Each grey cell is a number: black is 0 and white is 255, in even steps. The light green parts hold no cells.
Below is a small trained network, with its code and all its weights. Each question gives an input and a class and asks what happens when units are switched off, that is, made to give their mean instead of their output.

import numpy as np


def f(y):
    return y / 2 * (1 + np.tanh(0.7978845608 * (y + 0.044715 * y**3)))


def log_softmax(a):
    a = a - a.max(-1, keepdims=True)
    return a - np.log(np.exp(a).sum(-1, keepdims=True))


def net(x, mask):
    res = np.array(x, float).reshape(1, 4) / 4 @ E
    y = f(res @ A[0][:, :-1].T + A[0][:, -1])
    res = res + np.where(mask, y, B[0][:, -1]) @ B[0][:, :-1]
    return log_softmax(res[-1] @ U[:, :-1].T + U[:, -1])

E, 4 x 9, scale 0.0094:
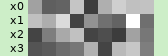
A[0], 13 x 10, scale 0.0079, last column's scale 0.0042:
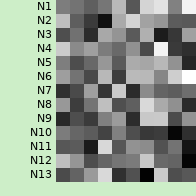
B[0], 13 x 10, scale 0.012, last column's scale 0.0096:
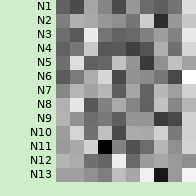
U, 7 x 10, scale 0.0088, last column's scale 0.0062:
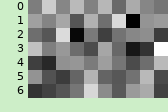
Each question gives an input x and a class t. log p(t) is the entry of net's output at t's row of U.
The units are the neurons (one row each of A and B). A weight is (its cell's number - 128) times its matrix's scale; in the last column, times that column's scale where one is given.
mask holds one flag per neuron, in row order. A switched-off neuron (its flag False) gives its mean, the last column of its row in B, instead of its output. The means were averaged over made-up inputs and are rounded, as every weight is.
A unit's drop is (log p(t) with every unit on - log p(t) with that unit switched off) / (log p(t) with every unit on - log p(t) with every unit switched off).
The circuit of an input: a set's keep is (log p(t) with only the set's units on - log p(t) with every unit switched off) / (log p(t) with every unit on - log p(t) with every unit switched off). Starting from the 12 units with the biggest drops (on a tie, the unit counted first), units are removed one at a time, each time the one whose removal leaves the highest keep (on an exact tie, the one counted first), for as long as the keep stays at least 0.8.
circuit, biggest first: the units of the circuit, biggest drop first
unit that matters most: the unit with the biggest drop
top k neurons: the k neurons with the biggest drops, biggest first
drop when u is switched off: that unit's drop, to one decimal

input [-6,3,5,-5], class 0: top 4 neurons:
[N10 N9 N2 N1]
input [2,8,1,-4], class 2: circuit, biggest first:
[N4]
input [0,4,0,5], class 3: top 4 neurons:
[N9 N11 N3 N1]
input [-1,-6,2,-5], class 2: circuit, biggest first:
[N11 N3]
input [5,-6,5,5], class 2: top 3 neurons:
[N11 N3 N10]
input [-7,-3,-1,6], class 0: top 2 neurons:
[N7 N10]
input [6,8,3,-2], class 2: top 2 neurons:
[N4 N10]
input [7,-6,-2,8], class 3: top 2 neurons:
[N9 N1]
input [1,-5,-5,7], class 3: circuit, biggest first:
[N9 N13]
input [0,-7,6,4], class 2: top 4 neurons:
[N11 N3 N2 N10]
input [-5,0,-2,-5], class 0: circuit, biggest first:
[N10 N9]
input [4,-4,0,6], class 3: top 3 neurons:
[N9 N1 N10]
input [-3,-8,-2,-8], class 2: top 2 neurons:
[N11 N3]
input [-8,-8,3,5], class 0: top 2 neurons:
[N10 N7]
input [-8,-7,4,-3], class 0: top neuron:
[N10]
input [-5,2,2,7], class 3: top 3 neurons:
[N9 N1 N8]
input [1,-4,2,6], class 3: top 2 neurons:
[N9 N4]
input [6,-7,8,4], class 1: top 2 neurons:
[N13 N9]
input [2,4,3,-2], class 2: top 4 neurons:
[N4 N9 N2 N10]
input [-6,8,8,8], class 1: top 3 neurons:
[N13 N9 N6]
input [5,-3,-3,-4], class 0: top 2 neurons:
[N13 N9]
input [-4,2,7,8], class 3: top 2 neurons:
[N9 N7]
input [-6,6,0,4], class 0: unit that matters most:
N7
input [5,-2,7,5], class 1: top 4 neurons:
[N13 N7 N10 N9]
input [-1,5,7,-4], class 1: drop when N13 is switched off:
1.3
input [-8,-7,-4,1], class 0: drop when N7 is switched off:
0.2
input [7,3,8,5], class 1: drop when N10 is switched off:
0.3
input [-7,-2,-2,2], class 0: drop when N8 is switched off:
0.0
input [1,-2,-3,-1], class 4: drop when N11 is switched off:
0.1
